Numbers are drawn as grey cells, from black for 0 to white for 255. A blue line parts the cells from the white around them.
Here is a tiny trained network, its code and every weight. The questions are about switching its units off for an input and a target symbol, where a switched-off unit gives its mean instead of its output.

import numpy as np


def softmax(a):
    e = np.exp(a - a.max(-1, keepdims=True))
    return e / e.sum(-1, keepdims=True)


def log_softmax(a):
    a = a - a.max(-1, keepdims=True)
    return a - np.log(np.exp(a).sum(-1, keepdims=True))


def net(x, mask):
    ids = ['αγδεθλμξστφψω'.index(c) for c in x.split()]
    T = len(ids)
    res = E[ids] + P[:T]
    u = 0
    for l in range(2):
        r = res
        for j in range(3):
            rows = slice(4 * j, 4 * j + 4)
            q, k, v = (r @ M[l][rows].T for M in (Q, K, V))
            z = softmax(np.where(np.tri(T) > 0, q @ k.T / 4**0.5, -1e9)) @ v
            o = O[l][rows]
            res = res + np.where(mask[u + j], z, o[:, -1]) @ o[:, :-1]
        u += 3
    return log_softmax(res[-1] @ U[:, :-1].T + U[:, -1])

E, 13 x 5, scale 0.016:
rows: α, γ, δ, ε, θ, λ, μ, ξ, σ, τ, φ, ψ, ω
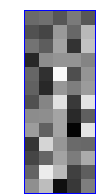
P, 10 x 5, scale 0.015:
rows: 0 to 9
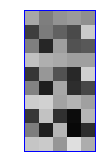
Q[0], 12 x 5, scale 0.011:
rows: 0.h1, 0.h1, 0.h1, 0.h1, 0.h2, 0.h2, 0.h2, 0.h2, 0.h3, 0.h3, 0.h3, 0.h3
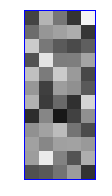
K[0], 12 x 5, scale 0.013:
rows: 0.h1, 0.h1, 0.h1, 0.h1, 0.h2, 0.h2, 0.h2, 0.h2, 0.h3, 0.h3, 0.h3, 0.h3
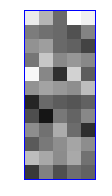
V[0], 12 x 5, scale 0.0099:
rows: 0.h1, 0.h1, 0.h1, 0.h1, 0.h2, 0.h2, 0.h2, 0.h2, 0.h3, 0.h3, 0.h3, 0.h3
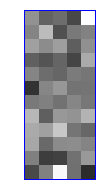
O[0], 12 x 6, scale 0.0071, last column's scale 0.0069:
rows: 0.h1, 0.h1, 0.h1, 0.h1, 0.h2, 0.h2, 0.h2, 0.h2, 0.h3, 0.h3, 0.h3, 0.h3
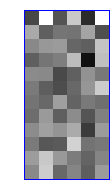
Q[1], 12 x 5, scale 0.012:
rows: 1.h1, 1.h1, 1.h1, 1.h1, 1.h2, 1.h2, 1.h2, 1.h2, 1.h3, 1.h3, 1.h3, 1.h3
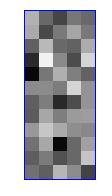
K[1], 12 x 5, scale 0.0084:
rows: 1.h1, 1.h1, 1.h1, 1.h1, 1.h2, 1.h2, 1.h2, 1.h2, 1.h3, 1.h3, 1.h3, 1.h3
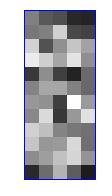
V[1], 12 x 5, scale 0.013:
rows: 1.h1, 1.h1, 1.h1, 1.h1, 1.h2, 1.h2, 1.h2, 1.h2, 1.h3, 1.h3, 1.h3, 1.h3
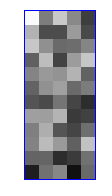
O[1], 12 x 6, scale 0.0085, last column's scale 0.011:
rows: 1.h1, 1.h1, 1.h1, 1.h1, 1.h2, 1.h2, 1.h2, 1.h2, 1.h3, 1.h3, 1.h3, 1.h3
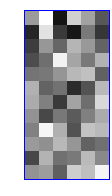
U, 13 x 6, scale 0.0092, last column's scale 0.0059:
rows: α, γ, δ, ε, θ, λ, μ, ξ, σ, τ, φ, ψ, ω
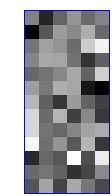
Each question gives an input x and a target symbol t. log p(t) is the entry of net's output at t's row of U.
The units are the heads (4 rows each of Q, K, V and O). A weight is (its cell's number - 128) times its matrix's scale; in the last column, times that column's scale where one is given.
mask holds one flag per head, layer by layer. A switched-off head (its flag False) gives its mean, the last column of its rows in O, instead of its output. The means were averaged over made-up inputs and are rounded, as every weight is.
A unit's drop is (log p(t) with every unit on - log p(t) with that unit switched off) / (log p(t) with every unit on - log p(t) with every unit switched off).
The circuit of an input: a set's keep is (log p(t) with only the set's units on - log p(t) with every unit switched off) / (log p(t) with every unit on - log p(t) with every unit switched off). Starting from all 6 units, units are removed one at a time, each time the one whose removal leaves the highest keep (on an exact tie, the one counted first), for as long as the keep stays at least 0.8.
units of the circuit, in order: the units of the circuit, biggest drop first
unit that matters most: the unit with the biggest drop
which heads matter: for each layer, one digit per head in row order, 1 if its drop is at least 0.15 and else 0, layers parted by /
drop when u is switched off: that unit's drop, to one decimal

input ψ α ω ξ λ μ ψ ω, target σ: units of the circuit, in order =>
1.h1, 0.h1
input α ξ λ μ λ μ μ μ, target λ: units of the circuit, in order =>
1.h3, 1.h1
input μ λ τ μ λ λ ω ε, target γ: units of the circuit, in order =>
0.h1, 1.h1, 1.h2
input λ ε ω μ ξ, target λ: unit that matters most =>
1.h3
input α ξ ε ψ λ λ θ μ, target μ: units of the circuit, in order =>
1.h1, 1.h3
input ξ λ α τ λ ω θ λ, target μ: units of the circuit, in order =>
1.h1, 1.h3
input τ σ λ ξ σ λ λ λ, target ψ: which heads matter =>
000 / 101
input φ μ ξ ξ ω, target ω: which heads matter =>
001 / 110
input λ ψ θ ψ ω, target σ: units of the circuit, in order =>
0.h1, 1.h1
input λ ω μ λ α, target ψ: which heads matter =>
001 / 001
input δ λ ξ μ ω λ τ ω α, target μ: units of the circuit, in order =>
0.h1, 1.h2, 1.h1
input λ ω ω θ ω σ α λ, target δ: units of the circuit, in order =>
0.h1, 1.h1
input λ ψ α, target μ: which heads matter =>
100 / 110
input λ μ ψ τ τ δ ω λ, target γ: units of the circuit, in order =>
1.h1, 1.h2
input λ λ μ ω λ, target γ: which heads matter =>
100 / 110
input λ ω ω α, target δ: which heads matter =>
000 / 001
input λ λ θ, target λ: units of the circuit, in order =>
0.h3, 1.h1, 0.h1
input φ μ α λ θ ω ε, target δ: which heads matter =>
010 / 001
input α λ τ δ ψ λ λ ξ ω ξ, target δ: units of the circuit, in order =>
1.h3
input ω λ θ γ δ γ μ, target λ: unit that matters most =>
0.h1
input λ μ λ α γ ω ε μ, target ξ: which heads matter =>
100 / 001
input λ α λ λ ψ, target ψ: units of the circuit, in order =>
1.h3, 1.h1
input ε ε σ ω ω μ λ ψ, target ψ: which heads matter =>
100 / 001
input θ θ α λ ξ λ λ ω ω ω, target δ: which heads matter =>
100 / 110
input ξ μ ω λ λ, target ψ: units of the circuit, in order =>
1.h3, 0.h1, 1.h1
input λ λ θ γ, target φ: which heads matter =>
100 / 001
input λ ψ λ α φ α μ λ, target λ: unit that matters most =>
1.h3
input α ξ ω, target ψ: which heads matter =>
000 / 101
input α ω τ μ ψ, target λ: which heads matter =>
000 / 101
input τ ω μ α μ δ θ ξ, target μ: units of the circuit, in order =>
1.h1, 1.h3, 0.h3
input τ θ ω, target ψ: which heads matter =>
010 / 100
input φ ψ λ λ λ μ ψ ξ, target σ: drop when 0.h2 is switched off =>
0.2
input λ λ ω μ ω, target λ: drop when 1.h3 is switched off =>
0.7
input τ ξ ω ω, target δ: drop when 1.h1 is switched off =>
0.4
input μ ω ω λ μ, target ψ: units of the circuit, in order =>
1.h3
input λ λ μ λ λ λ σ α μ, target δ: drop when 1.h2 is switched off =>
-0.1
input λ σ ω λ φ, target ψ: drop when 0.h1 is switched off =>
0.1
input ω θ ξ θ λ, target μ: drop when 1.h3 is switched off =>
0.6
